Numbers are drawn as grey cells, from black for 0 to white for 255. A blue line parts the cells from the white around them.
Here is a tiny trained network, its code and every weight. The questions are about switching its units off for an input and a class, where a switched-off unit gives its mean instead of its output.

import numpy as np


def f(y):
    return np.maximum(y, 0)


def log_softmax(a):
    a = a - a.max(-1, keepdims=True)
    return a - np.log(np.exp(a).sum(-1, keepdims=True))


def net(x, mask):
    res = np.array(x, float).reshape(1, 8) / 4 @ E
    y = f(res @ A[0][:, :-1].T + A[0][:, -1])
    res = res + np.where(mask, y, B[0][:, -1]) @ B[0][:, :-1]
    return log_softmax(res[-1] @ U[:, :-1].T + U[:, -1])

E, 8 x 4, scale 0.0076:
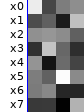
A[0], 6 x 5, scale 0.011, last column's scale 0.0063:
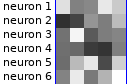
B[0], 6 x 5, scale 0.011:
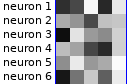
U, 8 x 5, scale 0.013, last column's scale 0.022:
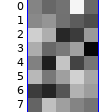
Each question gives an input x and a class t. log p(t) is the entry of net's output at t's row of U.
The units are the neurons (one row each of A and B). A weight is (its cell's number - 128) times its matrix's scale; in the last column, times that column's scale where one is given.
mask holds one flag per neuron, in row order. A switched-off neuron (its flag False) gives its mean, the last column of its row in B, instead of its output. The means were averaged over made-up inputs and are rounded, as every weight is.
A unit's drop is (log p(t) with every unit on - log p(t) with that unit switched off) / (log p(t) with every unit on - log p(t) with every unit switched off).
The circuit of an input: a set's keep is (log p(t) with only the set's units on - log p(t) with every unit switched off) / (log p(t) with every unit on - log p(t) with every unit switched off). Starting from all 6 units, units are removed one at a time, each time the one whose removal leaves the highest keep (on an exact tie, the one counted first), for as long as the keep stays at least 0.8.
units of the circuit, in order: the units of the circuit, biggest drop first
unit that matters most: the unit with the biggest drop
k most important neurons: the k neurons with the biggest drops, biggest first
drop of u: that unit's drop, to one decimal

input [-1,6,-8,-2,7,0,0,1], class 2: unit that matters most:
neuron 6
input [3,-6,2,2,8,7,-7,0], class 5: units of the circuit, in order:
[neuron 5; neuron 6; neuron 3]
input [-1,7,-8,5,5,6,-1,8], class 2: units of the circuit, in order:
[neuron 4; neuron 6; neuron 1]
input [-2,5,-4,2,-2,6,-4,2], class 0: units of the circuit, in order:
[neuron 2; neuron 3]
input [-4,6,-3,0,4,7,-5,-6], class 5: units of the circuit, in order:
[neuron 3; neuron 6; neuron 2]
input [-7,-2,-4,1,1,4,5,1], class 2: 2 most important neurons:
[neuron 1; neuron 6]
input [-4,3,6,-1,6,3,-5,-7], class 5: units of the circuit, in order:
[neuron 3; neuron 6; neuron 1]
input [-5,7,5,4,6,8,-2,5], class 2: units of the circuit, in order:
[neuron 6; neuron 1; neuron 4]
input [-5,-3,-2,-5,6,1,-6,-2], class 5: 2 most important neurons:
[neuron 6; neuron 5]
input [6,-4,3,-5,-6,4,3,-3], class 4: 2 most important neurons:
[neuron 1; neuron 3]
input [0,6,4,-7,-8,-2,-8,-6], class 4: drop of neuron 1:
0.6
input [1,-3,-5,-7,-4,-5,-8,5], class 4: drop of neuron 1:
0.3
